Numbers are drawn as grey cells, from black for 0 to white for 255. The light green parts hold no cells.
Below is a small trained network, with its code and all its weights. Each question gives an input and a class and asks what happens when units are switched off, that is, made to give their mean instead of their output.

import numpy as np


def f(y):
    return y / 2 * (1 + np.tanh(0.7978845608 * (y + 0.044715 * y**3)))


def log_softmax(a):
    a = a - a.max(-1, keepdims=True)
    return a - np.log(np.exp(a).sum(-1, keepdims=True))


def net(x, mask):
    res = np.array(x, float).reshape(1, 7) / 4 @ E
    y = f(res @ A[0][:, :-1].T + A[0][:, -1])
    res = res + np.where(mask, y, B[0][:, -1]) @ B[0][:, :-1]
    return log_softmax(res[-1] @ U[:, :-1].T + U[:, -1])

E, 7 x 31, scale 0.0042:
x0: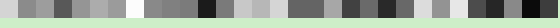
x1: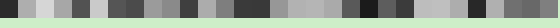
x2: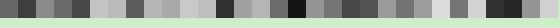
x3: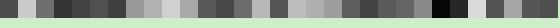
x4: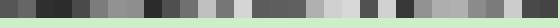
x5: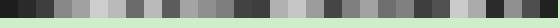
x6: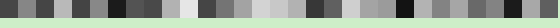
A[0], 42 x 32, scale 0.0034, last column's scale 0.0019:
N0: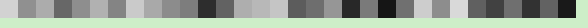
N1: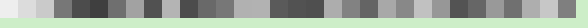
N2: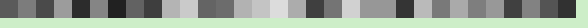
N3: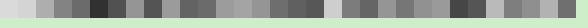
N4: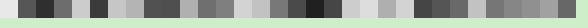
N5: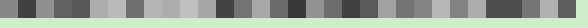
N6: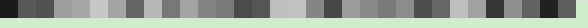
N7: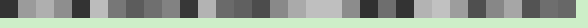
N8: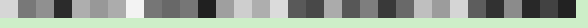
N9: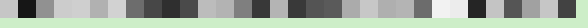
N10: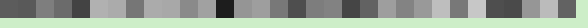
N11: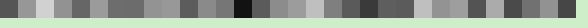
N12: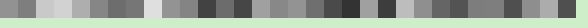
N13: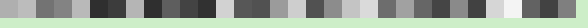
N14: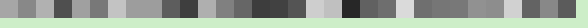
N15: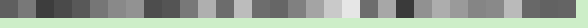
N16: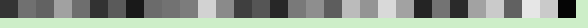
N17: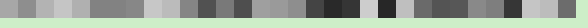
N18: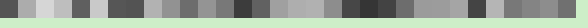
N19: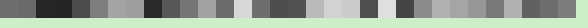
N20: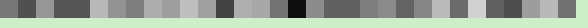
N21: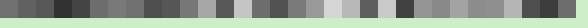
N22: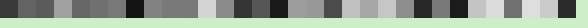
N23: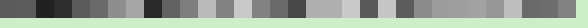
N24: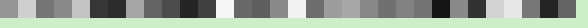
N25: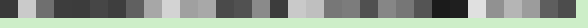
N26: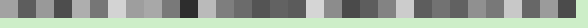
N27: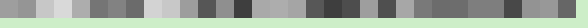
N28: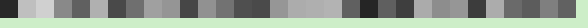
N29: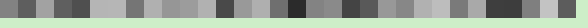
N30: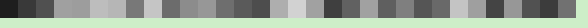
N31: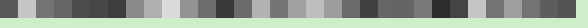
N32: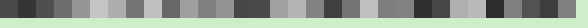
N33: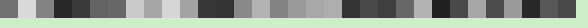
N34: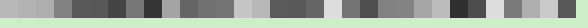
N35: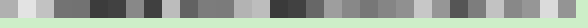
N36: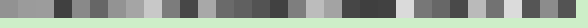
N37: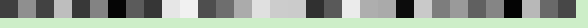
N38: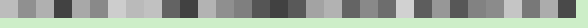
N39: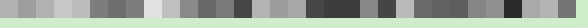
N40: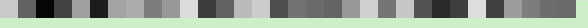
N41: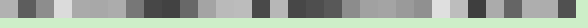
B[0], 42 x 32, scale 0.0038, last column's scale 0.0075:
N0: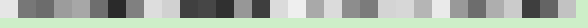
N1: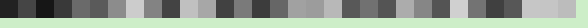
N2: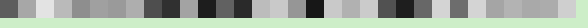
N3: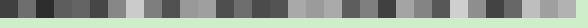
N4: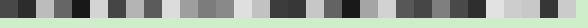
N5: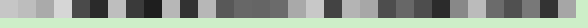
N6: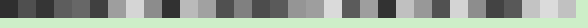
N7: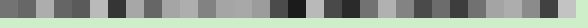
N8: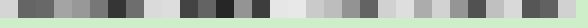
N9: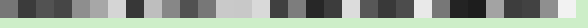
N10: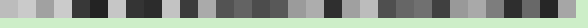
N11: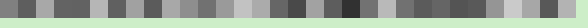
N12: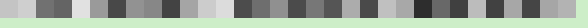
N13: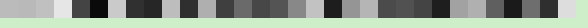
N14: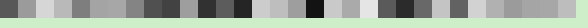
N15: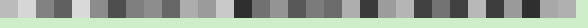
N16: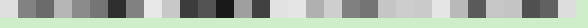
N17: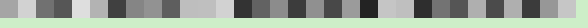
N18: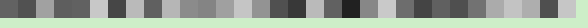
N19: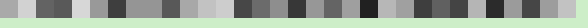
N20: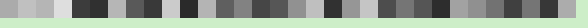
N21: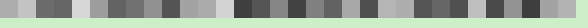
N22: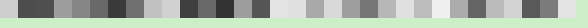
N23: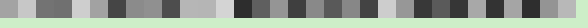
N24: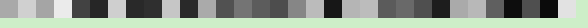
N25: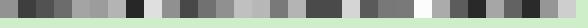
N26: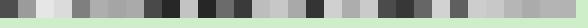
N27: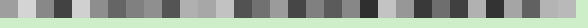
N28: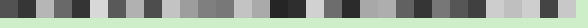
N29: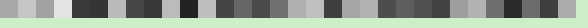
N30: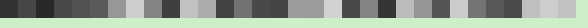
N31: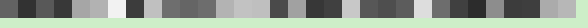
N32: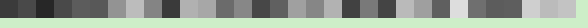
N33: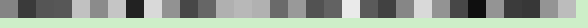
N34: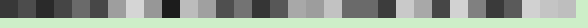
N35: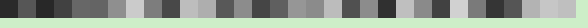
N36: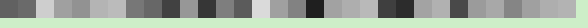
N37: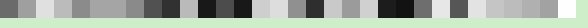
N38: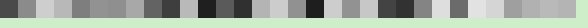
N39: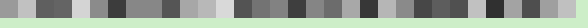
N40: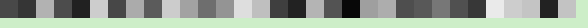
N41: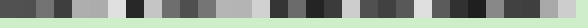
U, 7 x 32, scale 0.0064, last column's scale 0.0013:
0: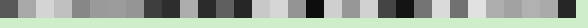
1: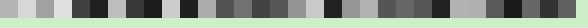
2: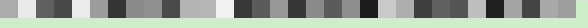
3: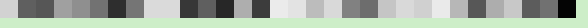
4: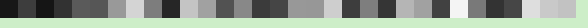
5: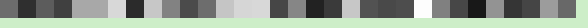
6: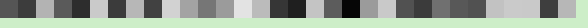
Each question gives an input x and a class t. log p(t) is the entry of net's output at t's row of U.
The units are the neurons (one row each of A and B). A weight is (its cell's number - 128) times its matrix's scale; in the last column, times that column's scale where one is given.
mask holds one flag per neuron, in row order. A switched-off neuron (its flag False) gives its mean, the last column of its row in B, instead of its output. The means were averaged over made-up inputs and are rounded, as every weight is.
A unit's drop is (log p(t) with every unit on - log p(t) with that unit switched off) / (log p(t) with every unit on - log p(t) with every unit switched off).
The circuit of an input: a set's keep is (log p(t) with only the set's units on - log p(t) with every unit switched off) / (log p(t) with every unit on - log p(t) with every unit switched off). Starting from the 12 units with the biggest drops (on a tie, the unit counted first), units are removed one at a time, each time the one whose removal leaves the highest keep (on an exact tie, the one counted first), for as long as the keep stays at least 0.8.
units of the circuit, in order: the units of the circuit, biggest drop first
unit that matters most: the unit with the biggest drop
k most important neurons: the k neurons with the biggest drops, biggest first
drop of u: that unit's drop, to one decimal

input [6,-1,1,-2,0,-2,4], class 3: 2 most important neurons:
[N8 N0]
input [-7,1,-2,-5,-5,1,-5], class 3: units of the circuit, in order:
[N22]
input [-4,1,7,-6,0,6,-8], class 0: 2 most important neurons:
[N26 N38]
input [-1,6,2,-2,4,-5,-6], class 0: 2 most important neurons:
[N14 N38]
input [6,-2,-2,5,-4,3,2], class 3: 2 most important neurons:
[N0 N8]
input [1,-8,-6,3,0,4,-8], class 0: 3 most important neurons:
[N26 N14 N38]
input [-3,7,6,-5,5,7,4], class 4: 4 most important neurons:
[N6 N30 N32 N4]
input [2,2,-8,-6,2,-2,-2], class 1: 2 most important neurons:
[N13 N24]
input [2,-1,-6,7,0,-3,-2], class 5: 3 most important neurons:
[N33 N31 N25]
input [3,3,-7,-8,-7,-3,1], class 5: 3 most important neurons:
[N9 N41 N29]
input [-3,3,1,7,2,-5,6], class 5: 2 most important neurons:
[N31 N25]
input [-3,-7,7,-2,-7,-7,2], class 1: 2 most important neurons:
[N20 N29]
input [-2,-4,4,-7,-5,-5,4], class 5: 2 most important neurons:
[N9 N41]
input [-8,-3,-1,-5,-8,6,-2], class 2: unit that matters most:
N17
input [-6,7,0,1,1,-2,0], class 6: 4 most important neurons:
[N28 N7 N18 N8]
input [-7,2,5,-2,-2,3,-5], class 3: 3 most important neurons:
[N22 N16 N37]
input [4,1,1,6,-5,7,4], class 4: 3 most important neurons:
[N6 N30 N32]
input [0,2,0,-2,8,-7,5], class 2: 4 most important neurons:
[N19 N23 N15 N21]
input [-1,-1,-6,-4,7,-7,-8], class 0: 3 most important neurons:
[N38 N14 N26]
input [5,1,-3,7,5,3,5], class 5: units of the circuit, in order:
[N33]
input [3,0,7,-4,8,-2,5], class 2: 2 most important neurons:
[N19 N23]
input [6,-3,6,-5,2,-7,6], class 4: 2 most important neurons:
[N1 N34]
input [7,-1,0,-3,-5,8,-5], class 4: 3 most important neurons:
[N30 N32 N6]
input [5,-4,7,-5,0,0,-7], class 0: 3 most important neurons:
[N38 N26 N14]
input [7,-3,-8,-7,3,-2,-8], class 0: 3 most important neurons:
[N38 N14 N26]
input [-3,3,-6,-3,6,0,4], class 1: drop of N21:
-0.1
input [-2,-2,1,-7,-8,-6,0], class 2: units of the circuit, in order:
[N17]
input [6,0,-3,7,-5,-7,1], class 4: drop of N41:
0.2
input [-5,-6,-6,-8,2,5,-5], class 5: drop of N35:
0.0
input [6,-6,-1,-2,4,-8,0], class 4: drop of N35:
0.1
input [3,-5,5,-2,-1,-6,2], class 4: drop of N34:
0.3
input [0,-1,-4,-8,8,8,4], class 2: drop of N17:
-0.1
